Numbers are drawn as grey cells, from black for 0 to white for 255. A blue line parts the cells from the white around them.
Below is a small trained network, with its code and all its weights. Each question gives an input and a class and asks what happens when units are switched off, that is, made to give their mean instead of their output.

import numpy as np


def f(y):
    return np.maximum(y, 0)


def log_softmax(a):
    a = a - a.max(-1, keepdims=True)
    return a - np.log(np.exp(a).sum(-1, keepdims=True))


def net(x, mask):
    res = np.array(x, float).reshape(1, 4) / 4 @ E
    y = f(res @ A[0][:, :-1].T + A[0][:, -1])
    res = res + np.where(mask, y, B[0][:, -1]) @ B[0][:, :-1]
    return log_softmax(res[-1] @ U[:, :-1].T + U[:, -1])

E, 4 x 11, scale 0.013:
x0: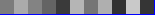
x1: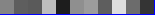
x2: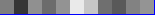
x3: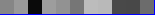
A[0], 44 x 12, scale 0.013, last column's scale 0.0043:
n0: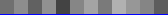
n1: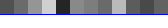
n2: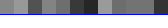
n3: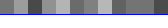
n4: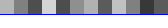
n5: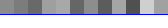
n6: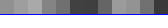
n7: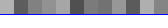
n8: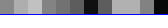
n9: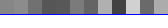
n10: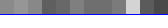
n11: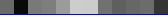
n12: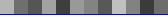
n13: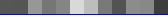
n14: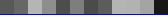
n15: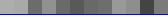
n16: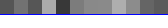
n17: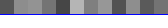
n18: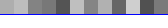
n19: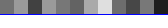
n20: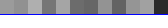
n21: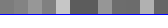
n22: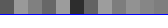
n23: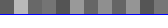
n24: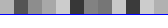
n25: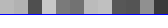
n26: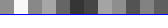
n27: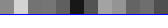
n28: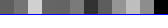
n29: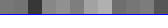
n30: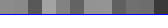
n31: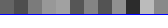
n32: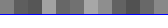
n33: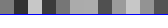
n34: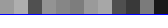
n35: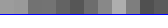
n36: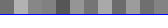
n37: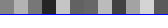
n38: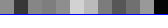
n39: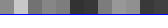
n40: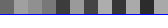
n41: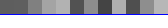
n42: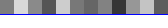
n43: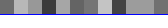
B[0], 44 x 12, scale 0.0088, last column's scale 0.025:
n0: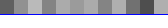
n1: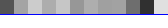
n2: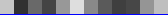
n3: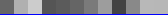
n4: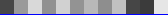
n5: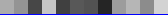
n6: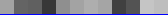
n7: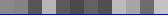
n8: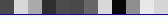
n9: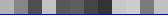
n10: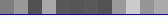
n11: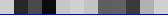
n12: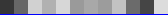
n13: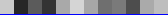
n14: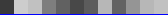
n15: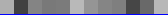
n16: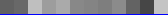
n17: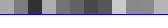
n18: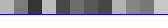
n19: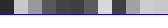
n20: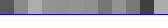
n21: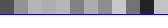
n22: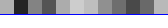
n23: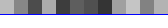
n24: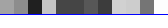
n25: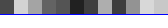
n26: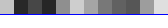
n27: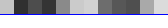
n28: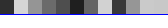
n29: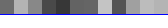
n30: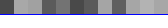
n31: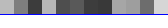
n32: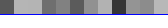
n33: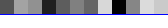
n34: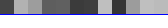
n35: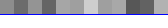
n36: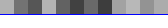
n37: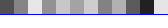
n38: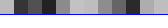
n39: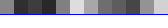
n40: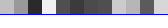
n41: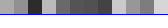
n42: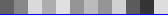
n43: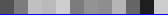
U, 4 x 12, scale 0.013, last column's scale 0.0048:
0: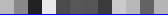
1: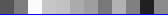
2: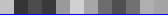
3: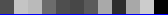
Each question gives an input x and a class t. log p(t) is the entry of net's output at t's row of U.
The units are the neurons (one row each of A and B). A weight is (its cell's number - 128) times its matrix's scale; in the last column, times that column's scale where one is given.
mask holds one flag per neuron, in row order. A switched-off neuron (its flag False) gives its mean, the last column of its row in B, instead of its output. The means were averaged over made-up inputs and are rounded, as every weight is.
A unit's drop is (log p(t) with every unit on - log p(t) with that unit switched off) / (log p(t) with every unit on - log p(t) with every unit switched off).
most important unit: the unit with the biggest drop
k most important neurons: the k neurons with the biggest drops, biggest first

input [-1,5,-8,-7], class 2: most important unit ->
n39
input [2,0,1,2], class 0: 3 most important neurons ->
(n8; n33; n28)
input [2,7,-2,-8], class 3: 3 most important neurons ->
(n8; n28; n14)
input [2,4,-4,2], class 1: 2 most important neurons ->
(n4; n11)
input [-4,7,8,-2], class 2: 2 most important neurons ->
(n11; n38)
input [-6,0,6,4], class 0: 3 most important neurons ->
(n24; n31; n5)
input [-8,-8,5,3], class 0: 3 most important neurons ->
(n24; n31; n5)
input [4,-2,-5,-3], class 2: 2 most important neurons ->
(n24; n39)
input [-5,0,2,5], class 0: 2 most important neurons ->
(n8; n24)
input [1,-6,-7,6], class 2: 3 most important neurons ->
(n26; n27; n2)
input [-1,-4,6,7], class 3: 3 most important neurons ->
(n25; n34; n19)
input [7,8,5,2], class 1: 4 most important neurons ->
(n4; n12; n1; n24)
